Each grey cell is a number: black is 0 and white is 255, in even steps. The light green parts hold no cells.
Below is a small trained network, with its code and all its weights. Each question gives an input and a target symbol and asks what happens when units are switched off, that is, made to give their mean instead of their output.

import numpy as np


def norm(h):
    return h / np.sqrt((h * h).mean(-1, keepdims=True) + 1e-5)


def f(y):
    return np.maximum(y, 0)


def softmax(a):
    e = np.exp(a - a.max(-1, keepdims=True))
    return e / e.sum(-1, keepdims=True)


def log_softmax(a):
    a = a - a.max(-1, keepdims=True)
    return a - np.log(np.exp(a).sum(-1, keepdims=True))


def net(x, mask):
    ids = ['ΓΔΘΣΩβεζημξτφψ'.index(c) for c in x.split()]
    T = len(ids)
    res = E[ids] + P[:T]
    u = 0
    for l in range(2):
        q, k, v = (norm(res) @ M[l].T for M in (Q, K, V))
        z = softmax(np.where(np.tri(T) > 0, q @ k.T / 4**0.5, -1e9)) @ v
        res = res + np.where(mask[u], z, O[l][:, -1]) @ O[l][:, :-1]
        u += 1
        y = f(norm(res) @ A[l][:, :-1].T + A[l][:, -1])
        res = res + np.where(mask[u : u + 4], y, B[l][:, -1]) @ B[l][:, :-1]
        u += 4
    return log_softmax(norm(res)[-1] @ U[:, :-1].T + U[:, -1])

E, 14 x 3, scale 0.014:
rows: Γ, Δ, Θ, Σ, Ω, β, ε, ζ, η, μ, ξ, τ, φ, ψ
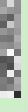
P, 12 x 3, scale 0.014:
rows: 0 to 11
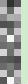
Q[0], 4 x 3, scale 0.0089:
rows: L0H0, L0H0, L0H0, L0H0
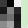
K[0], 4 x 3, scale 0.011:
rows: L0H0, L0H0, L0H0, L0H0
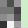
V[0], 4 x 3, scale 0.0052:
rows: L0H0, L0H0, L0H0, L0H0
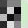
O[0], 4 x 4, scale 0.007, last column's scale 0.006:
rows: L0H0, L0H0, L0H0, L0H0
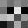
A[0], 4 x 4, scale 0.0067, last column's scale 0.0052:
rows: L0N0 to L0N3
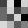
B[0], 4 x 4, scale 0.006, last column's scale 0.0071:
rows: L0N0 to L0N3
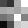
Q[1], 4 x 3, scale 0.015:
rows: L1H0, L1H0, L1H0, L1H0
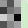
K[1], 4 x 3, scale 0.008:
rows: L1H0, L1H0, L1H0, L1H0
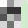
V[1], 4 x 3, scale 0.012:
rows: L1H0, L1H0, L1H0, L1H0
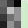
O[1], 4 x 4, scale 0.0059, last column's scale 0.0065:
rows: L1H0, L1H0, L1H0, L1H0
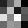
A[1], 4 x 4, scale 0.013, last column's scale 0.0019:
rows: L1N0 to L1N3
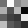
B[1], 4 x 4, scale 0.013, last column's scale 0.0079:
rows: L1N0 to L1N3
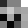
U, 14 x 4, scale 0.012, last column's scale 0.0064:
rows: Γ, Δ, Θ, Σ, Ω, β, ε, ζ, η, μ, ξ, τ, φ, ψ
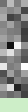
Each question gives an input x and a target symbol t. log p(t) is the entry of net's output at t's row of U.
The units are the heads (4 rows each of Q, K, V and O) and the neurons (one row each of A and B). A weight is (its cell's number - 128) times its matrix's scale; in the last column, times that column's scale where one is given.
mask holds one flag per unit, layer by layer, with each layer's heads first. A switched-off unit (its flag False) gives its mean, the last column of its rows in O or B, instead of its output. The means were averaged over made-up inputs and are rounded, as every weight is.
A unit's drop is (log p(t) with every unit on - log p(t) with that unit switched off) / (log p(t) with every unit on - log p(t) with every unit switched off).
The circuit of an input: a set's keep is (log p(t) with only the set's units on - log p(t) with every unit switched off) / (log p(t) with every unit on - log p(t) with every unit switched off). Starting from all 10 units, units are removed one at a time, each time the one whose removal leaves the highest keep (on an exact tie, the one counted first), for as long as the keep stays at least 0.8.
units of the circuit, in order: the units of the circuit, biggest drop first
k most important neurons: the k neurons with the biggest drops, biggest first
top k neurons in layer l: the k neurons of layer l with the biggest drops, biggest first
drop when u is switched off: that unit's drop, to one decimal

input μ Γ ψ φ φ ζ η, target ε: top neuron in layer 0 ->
(L0N0)
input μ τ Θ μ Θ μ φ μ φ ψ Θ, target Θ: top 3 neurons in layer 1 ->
(L1N3 L1N1 L1N2)
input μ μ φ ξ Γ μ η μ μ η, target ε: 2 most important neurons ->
(L0N0 L1N2)
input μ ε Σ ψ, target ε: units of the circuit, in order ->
(L0H0 L1H0)
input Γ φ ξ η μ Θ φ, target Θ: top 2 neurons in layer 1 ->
(L1N3 L1N0)
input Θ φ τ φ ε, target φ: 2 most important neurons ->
(L0N0 L1N0)
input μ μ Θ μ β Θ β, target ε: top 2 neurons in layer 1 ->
(L1N2 L1N0)
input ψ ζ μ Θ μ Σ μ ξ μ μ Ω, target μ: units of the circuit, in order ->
(L1N2 L1H0)
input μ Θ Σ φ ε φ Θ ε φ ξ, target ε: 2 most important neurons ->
(L0N3 L1N0)
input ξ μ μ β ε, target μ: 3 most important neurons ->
(L1N2 L1N3 L0N1)
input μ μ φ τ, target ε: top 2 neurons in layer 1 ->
(L1N0 L1N2)
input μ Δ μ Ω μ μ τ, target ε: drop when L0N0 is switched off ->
0.6
